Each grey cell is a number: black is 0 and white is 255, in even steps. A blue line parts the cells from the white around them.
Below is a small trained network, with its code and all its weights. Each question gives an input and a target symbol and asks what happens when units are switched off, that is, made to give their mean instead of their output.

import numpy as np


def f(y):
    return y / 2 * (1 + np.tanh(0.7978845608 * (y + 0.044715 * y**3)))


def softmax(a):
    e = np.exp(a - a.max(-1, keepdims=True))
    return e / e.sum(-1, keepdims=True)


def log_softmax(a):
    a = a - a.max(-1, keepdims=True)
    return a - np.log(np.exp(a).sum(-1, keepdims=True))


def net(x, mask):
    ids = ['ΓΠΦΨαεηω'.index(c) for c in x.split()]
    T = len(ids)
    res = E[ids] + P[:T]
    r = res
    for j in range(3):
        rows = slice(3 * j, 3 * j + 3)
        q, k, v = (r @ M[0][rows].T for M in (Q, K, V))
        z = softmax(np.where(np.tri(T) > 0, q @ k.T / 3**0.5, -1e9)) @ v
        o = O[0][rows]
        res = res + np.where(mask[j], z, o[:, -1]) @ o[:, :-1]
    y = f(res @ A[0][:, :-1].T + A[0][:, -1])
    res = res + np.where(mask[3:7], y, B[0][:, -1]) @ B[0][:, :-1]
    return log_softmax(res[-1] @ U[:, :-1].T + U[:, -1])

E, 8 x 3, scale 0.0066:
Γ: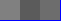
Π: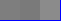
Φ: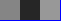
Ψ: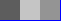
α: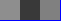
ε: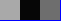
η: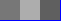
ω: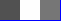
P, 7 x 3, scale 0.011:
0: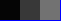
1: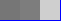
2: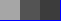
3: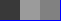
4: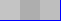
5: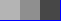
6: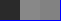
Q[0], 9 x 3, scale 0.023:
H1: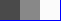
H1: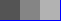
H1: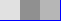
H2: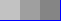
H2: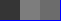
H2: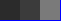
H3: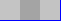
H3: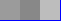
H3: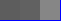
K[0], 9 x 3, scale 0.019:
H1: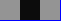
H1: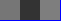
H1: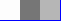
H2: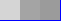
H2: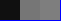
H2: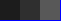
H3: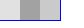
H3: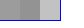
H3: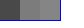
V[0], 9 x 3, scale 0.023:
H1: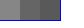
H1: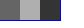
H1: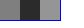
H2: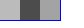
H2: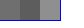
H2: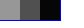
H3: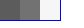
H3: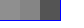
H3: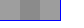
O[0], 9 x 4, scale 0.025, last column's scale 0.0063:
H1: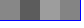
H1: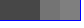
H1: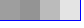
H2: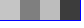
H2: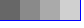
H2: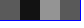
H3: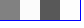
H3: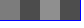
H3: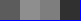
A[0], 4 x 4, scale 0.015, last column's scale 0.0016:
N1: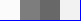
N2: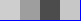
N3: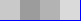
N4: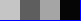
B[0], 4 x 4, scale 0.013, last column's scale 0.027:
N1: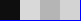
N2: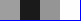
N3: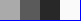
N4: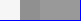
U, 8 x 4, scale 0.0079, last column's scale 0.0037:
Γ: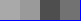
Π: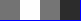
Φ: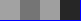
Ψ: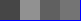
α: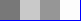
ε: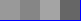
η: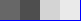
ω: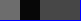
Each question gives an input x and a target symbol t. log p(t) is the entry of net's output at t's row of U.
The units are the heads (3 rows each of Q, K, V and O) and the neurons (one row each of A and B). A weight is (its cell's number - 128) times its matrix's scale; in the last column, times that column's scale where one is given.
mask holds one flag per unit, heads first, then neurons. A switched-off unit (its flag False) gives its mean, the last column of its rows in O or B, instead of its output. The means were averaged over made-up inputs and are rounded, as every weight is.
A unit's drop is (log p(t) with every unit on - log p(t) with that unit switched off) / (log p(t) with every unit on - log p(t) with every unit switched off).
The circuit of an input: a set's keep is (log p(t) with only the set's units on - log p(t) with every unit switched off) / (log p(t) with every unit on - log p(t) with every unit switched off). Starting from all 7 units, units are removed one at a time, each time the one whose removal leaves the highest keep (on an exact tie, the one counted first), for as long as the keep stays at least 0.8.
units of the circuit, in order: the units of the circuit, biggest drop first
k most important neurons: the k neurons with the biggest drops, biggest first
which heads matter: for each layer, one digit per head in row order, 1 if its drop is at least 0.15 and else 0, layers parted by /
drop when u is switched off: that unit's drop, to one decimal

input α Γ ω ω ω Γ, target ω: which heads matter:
100
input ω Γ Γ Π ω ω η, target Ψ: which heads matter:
110
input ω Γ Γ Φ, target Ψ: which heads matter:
110
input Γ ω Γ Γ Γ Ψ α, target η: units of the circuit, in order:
H2, N3
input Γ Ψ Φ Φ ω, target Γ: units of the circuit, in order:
N3, H1
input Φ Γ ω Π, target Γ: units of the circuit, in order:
H1, N3
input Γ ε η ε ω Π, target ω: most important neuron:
N2
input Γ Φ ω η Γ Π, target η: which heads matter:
111
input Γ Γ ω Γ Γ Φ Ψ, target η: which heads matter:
110
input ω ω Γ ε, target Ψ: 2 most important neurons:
N2, N3
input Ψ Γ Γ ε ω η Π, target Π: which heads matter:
010
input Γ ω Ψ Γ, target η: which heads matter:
110
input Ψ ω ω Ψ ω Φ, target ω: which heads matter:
100
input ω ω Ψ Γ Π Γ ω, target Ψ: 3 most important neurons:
N2, N3, N1
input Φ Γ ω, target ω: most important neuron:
N1
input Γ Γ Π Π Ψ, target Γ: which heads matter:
001
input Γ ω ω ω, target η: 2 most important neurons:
N3, N1
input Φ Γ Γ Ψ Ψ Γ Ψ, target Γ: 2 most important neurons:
N3, N1
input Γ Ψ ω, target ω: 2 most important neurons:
N1, N4
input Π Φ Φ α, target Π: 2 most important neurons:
N2, N3
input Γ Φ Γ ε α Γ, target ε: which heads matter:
011
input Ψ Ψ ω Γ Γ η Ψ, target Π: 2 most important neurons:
N2, N3
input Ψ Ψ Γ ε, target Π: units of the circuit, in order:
N2
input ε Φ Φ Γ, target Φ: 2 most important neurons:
N4, N1
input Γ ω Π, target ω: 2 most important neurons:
N1, N4
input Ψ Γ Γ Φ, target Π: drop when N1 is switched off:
-0.1
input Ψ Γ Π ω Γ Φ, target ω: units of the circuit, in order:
H1
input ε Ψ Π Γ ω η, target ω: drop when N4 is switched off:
0.0
